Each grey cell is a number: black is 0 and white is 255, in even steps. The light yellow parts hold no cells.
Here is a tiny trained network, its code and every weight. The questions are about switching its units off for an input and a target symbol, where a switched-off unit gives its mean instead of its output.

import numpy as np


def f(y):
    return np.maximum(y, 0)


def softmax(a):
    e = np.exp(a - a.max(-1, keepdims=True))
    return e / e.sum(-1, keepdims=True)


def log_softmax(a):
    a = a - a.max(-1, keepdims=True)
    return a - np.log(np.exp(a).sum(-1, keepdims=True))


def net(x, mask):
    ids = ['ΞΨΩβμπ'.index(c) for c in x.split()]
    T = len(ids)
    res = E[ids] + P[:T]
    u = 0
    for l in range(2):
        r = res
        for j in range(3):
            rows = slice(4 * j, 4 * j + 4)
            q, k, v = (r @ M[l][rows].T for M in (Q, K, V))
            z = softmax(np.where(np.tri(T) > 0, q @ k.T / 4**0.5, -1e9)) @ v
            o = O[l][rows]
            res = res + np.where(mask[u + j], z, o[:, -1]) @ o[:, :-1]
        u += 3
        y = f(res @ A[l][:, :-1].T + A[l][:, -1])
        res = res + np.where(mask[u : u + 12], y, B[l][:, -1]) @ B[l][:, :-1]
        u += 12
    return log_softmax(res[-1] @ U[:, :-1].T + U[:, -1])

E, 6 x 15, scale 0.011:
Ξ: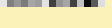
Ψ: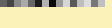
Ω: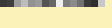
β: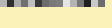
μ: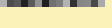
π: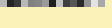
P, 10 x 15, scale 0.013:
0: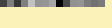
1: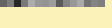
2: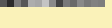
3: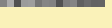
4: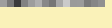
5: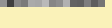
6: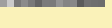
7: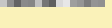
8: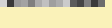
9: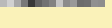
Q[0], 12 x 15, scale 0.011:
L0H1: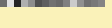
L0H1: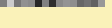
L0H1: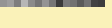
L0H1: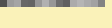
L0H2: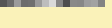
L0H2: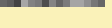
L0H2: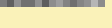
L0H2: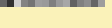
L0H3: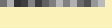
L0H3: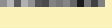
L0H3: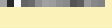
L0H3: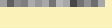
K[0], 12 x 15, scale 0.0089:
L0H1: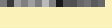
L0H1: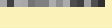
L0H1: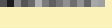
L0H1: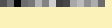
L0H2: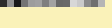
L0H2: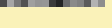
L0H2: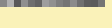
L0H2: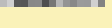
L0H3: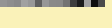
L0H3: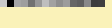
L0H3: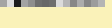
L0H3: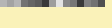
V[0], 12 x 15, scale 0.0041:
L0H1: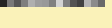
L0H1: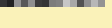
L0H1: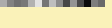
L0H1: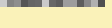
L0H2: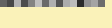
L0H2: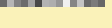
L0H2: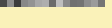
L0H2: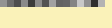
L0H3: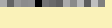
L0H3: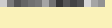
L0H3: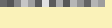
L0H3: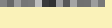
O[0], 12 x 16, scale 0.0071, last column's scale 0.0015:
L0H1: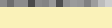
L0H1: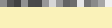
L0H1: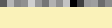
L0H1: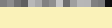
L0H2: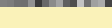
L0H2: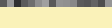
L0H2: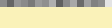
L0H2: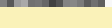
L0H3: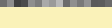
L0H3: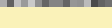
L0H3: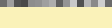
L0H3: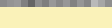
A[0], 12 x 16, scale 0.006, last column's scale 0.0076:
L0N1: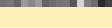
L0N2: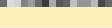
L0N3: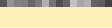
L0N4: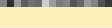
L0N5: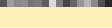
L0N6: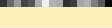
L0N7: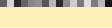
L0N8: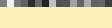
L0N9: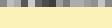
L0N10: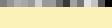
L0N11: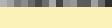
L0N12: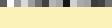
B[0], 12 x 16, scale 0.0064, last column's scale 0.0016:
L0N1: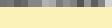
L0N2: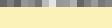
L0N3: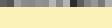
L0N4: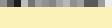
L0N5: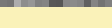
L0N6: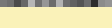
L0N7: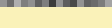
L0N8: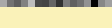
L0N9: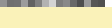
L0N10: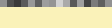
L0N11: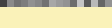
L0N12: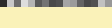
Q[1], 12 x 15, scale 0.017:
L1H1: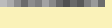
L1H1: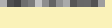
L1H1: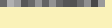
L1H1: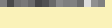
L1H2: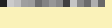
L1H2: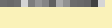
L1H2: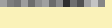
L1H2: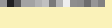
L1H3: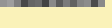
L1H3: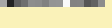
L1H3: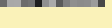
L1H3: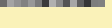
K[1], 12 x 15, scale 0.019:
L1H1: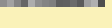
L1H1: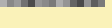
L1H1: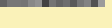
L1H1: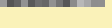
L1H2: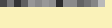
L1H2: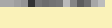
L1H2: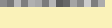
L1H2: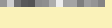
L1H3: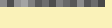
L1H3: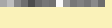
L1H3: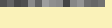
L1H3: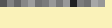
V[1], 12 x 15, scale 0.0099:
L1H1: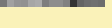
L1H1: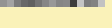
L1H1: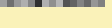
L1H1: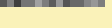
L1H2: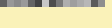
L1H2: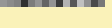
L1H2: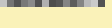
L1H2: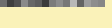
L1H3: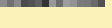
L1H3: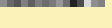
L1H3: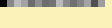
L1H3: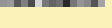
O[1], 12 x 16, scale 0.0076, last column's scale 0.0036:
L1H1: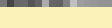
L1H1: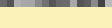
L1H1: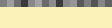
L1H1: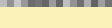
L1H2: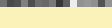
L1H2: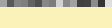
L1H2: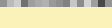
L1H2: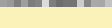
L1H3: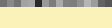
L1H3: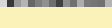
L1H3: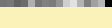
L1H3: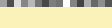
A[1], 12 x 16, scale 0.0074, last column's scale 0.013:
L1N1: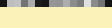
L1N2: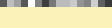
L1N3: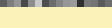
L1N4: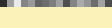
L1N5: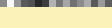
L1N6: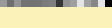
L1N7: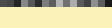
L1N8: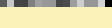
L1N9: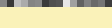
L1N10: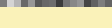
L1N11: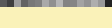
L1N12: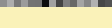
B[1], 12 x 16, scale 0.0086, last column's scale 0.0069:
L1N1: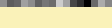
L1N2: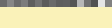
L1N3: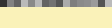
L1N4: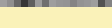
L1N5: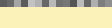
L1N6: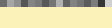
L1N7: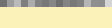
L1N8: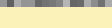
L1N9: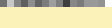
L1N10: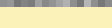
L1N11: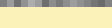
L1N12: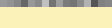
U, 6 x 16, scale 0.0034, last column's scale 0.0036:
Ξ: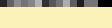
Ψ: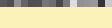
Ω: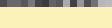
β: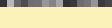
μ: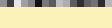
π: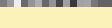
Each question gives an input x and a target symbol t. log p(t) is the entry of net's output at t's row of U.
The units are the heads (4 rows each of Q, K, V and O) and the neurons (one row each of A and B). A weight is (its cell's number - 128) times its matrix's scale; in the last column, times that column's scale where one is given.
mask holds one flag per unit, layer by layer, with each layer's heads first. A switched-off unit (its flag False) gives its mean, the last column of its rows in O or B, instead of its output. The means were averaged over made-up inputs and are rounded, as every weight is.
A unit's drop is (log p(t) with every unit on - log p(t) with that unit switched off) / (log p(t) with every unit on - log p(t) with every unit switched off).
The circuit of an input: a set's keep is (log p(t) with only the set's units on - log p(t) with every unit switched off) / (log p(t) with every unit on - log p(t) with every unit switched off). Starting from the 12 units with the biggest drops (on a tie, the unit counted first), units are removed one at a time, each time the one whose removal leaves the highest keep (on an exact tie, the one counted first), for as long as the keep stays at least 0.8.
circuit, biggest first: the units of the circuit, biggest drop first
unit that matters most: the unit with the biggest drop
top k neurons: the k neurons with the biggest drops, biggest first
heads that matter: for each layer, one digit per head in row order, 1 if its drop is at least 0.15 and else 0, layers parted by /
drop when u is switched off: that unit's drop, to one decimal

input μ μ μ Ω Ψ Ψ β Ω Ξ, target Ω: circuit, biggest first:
(L1H2)
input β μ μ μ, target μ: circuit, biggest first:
(L1H2 L1H3)
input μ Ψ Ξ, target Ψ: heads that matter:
000 / 010
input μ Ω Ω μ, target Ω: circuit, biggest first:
(L0H3 L1H2)
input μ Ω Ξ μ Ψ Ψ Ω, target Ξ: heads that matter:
101 / 011
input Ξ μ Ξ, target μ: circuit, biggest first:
(L1H2 L1H3)
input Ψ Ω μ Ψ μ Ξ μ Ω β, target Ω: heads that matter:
000 / 000
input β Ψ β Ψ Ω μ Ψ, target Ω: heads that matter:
100 / 101
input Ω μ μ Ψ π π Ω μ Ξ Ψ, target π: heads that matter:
100 / 101
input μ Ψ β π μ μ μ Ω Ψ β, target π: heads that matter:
101 / 010
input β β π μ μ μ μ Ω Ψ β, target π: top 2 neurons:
(L0N6 L0N4)
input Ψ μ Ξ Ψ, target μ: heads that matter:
100 / 101
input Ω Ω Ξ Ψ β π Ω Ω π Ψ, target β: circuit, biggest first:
(L0H1 L1H3)
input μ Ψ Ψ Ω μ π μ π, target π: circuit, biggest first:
(L1H2)
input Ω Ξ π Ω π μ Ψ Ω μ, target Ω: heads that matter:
000 / 010
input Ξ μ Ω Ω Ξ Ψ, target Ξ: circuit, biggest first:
(L1H2 L1H3 L1N3)
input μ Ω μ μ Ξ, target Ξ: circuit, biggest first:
(L1H2 L1N3 L1H3)
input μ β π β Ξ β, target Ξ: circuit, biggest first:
(L1N3 L1H2 L1H3)
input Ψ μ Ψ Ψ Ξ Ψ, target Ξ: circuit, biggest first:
(L1H3 L1N3 L1H2)
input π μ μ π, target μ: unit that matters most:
L0N10
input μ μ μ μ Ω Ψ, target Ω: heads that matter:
000 / 010
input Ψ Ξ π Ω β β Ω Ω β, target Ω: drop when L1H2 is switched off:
0.2
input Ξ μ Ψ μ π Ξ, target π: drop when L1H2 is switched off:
0.7
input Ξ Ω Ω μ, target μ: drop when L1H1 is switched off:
0.1
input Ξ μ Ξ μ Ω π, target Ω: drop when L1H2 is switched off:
0.3
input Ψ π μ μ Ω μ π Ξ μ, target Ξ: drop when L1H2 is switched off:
0.5
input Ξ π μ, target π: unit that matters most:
L1H2
